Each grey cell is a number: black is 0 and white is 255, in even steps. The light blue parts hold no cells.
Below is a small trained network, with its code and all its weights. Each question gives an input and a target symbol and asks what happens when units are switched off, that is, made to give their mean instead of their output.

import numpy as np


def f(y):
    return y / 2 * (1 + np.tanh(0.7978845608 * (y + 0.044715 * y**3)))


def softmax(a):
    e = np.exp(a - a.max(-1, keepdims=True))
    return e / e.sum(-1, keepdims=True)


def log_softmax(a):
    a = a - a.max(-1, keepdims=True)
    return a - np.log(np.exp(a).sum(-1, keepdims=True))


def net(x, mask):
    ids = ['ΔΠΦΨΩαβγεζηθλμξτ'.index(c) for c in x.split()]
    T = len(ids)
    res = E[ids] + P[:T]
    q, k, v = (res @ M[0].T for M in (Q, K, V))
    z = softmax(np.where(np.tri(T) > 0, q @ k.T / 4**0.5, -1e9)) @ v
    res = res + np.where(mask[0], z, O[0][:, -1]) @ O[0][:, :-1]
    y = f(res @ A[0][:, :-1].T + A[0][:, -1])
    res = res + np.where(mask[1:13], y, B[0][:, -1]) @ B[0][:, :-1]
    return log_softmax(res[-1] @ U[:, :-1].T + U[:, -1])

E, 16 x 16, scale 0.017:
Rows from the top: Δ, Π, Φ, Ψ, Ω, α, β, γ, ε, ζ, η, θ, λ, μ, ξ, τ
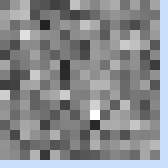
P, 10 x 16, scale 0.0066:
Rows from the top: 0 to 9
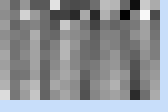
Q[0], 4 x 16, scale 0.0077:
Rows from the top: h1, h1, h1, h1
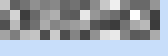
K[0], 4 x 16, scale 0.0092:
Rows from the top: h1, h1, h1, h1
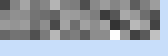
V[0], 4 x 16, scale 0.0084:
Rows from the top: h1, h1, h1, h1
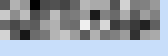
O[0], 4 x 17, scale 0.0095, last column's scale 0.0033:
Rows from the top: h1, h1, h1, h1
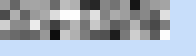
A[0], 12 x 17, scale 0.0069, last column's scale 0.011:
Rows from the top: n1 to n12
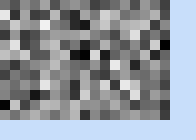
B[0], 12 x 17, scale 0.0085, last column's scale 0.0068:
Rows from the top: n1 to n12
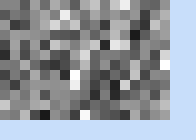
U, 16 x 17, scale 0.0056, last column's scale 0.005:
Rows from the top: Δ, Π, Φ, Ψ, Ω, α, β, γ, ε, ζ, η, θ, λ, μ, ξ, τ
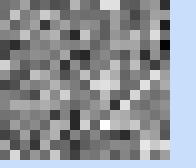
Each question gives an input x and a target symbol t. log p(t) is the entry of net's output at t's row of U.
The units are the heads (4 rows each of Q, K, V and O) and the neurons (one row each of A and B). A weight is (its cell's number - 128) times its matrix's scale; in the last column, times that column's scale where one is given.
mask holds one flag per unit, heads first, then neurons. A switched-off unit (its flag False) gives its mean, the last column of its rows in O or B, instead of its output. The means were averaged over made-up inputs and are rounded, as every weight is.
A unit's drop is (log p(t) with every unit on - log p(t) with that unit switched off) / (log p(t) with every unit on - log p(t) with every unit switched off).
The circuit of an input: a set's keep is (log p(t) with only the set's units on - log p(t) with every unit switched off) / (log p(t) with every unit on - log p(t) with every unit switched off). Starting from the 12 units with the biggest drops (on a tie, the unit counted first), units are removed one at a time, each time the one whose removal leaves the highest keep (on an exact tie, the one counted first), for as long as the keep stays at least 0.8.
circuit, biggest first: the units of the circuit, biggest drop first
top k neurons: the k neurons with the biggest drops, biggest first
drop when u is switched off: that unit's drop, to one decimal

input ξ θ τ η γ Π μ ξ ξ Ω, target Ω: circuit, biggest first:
h1, n8, n1
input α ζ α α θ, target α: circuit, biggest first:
h1, n2, n10
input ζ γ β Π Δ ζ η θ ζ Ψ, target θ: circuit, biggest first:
h1, n4
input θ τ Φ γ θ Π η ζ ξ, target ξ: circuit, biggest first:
h1
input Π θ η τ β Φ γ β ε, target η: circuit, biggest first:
h1, n11, n7
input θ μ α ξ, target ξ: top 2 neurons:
n6, n7
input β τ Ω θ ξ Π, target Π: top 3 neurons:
n3, n7, n6
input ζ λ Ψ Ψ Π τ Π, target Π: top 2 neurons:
n4, n3
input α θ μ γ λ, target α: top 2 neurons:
n2, n10
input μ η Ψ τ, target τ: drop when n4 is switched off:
0.0
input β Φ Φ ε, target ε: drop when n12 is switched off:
0.1
